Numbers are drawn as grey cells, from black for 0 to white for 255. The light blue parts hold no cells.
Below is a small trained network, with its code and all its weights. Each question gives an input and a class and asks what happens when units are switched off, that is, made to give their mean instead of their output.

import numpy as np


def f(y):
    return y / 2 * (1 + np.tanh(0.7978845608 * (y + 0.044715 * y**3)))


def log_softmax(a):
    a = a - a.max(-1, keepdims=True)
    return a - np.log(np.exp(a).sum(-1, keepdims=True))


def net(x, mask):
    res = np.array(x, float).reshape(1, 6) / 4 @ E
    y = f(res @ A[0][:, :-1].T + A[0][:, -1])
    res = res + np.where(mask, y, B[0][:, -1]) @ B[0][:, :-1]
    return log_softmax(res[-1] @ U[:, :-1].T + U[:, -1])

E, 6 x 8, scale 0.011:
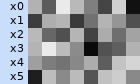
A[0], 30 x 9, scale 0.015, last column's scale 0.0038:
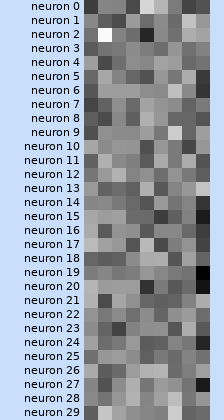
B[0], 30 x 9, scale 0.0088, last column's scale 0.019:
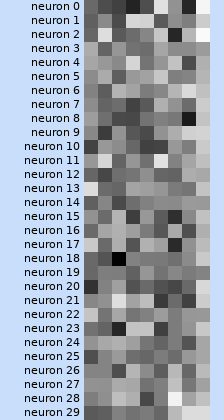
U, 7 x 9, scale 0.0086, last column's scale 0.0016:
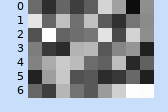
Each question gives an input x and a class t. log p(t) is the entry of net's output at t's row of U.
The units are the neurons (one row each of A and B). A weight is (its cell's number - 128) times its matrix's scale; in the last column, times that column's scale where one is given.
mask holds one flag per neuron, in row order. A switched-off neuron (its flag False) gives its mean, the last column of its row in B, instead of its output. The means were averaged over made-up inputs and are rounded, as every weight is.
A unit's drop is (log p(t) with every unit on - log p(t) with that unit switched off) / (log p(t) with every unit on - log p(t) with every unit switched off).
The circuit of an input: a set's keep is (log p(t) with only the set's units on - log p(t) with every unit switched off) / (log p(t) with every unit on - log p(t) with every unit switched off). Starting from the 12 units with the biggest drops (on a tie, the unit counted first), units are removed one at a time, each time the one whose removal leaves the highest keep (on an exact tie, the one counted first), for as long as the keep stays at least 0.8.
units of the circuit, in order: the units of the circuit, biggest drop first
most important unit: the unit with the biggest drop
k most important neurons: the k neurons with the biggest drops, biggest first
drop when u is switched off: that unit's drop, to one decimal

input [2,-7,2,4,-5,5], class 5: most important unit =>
neuron 20
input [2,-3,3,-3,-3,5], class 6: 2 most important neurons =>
(neuron 21; neuron 8)
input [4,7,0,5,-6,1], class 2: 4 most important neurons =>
(neuron 2; neuron 11; neuron 21; neuron 5)
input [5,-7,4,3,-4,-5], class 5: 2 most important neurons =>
(neuron 20; neuron 15)
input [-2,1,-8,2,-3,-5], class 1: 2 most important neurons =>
(neuron 17; neuron 15)
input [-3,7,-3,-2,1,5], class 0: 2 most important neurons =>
(neuron 0; neuron 7)
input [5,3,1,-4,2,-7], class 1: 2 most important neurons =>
(neuron 17; neuron 21)
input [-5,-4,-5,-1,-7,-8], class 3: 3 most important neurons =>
(neuron 23; neuron 18; neuron 26)
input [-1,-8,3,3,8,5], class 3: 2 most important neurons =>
(neuron 1; neuron 23)
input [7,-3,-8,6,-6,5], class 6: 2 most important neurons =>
(neuron 29; neuron 9)
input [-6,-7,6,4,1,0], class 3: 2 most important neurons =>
(neuron 23; neuron 1)
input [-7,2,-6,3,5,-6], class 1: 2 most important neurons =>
(neuron 17; neuron 13)
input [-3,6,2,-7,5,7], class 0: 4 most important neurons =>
(neuron 0; neuron 8; neuron 7; neuron 18)
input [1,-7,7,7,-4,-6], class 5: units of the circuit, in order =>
(neuron 20)
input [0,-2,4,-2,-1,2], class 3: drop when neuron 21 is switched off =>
0.1
